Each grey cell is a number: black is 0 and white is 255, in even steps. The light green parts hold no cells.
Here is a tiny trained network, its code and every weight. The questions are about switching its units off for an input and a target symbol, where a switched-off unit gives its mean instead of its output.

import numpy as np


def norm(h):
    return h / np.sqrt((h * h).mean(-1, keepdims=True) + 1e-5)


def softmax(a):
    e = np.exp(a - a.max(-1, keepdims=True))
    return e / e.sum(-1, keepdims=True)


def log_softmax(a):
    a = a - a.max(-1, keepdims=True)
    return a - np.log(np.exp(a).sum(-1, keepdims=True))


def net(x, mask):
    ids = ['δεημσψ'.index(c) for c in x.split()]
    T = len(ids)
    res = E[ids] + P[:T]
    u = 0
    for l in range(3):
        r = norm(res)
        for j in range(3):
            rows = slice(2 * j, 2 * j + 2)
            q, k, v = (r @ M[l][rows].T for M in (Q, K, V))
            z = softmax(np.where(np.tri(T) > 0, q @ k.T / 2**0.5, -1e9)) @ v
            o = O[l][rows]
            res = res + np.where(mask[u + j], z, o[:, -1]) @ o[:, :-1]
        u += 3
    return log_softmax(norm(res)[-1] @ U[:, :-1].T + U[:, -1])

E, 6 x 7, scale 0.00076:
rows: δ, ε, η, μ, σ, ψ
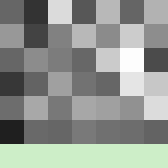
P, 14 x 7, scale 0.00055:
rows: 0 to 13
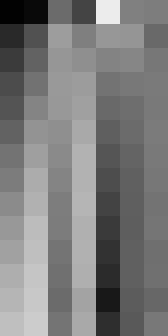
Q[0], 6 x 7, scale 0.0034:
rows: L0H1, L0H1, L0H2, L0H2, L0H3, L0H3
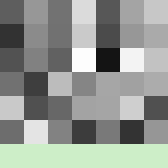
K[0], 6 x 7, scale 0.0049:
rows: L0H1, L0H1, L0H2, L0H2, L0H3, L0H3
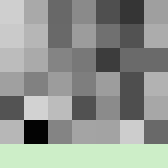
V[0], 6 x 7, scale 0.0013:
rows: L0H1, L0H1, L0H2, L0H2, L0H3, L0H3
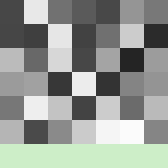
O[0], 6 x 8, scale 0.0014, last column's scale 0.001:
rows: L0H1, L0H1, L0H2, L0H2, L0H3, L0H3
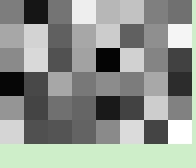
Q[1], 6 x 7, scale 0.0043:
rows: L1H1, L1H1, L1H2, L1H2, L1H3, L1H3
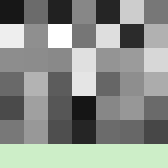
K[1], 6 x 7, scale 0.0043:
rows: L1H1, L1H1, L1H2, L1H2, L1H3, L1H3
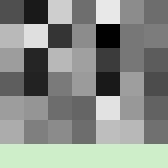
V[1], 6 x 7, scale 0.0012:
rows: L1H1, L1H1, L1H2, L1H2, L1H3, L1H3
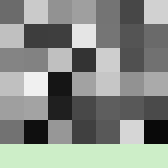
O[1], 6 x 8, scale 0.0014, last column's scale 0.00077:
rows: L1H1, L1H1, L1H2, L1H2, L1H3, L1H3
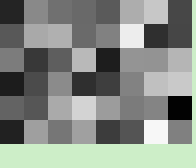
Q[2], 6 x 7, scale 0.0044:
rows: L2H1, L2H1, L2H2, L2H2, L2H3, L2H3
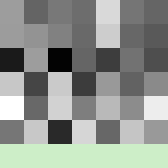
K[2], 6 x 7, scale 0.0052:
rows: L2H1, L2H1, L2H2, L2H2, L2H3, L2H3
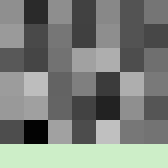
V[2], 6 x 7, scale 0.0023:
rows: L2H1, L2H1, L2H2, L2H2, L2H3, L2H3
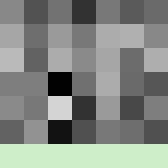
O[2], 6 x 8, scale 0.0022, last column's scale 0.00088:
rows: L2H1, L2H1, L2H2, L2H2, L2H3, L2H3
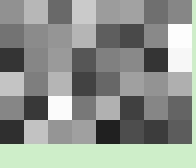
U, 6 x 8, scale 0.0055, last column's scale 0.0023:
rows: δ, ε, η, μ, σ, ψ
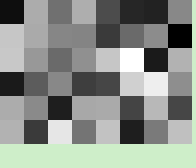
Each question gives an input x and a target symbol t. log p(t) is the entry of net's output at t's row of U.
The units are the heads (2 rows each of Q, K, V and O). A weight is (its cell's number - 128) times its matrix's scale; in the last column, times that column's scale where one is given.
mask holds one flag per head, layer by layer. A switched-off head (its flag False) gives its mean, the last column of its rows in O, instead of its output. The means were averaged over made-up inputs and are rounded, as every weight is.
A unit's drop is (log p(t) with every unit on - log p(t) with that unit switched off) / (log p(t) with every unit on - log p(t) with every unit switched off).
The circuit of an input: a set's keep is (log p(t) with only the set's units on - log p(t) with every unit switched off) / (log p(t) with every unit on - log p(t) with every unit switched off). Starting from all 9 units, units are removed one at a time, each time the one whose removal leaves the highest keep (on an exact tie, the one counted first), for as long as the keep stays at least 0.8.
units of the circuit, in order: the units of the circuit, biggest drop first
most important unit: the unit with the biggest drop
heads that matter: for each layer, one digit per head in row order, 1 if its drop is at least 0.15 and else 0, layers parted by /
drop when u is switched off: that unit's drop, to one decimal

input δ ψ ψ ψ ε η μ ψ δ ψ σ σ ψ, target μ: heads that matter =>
110 / 100 / 100
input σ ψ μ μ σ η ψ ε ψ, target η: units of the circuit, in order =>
[L2H3 L1H2 L2H2 L0H1]
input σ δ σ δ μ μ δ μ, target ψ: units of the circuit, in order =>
[L2H3]
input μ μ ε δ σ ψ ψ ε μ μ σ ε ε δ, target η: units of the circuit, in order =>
[L0H3 L2H3]
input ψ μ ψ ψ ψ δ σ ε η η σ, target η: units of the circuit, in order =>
[L1H3 L0H1 L0H3]
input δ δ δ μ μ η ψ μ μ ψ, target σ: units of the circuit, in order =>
[L0H2 L2H2 L0H1]
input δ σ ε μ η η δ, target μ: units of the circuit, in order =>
[L0H2 L1H1 L2H3]
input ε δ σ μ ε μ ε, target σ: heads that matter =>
011 / 011 / 111
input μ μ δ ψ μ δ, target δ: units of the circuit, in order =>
[L2H3 L0H2 L2H2]
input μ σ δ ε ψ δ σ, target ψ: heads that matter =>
100 / 000 / 001
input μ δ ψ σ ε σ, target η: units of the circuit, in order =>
[L1H3 L0H3 L0H1]
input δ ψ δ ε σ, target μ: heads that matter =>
110 / 110 / 000
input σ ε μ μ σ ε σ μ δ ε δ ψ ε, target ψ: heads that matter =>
011 / 110 / 101
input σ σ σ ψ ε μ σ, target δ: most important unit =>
L1H2
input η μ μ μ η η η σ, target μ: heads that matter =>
110 / 011 / 011
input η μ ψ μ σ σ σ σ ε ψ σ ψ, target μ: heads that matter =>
110 / 000 / 001
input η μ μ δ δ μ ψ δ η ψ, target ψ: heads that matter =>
100 / 000 / 011
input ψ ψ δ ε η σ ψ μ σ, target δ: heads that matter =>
110 / 010 / 001
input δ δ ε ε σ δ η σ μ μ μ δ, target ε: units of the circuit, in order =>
[L2H3 L0H2]
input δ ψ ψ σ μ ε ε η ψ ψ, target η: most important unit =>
L0H3
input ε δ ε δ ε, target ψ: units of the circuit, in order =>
[L2H3 L0H1]
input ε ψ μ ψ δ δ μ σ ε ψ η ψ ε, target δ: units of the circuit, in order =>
[L2H3 L0H2]
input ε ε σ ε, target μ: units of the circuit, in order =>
[L1H3 L0H3]
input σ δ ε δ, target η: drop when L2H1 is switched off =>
0.1
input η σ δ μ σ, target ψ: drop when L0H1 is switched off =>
0.2
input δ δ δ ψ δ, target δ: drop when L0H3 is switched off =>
0.0
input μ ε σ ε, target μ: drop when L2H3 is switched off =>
0.3
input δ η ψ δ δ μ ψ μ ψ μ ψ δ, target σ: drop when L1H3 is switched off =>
0.4
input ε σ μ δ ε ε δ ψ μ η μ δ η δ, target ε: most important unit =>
L2H3
